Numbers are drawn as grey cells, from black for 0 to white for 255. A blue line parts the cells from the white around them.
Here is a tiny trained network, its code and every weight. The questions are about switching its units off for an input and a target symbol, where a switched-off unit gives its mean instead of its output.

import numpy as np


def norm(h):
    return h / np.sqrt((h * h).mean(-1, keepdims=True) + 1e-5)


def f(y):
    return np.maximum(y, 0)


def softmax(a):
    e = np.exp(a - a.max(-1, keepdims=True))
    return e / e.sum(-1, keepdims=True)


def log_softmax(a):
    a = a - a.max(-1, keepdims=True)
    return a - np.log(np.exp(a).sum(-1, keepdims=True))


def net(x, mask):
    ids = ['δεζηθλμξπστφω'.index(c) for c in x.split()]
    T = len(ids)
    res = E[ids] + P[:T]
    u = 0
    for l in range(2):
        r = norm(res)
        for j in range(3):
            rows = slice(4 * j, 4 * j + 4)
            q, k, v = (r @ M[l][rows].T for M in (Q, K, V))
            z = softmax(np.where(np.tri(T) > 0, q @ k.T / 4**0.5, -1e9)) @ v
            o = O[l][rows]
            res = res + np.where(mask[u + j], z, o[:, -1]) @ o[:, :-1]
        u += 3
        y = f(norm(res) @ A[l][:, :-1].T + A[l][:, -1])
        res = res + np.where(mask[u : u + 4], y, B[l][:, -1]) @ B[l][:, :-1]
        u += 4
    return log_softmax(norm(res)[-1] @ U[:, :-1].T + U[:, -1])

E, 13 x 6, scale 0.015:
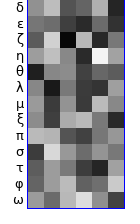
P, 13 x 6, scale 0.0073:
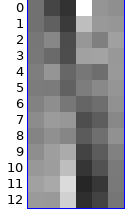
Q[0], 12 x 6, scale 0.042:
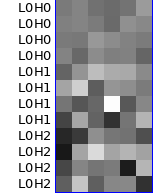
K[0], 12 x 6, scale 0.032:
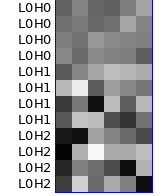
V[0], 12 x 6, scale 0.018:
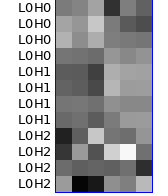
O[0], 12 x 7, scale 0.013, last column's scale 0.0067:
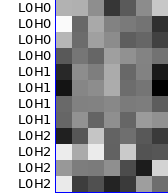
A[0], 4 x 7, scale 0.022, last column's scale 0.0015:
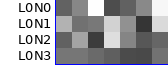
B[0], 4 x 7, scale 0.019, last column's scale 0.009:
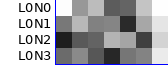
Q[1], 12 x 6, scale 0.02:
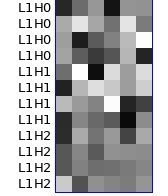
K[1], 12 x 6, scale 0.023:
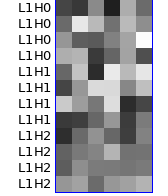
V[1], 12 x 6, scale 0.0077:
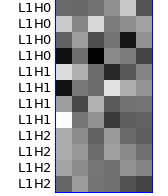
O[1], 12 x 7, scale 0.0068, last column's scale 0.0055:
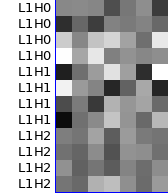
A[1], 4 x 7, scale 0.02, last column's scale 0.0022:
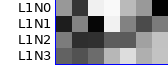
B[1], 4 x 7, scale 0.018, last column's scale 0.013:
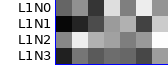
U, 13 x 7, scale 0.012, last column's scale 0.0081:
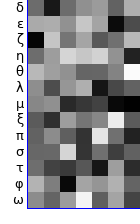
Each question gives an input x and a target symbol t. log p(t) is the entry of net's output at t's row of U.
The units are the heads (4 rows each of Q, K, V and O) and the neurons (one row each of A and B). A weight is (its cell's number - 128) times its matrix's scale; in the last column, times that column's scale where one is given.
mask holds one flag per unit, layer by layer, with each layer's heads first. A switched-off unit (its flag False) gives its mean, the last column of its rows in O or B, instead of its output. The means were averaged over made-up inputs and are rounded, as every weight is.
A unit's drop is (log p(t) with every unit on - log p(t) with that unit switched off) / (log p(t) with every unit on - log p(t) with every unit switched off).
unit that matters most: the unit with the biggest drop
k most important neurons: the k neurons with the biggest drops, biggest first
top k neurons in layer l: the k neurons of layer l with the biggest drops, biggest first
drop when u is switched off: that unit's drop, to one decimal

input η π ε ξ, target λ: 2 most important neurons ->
[L0N1; L1N2]
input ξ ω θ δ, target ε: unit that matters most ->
L0H2
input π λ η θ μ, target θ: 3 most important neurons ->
[L1N2; L1N1; L0N2]
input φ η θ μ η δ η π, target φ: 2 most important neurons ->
[L0N0; L0N3]
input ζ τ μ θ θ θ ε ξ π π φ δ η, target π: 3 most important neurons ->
[L1N2; L0N1; L1N1]
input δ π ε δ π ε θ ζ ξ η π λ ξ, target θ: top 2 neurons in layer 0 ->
[L0N2; L0N0]
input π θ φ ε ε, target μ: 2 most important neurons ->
[L0N0; L0N3]
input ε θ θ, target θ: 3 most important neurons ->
[L0N0; L1N1; L0N2]
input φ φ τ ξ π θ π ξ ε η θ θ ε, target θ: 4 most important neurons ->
[L1N1; L1N2; L0N2; L1N3]
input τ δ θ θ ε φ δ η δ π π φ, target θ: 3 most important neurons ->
[L1N1; L0N2; L0N0]
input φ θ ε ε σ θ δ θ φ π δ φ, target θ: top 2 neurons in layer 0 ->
[L0N0; L0N2]
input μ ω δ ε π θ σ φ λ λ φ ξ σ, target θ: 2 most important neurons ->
[L0N0; L1N1]
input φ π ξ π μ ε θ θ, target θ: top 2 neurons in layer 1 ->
[L1N1; L1N3]
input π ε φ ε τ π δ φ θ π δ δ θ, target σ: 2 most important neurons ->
[L1N2; L0N1]
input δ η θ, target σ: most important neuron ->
[L1N2]
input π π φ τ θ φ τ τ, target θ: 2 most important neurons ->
[L1N1; L1N2]
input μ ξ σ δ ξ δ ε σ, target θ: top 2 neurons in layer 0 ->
[L0N0; L0N2]
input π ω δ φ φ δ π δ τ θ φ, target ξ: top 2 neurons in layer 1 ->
[L1N2; L1N0]
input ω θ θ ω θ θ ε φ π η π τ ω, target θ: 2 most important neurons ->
[L0N0; L0N1]
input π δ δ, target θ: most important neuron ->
[L0N1]
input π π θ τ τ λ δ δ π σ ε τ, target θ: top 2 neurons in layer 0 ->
[L0N2; L0N3]
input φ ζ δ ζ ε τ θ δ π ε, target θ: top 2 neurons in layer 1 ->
[L1N1; L1N2]
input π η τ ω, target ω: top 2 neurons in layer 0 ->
[L0N1; L0N3]
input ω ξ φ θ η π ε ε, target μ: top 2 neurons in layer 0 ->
[L0N0; L0N1]
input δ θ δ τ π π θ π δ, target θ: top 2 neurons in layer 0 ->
[L0N2; L0N1]
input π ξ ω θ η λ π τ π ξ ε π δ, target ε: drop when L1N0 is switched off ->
0.1
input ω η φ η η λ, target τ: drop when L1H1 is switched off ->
0.0
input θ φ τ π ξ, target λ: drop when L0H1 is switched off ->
-0.1
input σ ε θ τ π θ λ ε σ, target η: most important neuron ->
[L1N0]
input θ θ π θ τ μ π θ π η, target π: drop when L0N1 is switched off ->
0.4
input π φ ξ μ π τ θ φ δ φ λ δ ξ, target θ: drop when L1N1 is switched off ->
0.2
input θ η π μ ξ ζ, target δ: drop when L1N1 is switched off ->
0.2
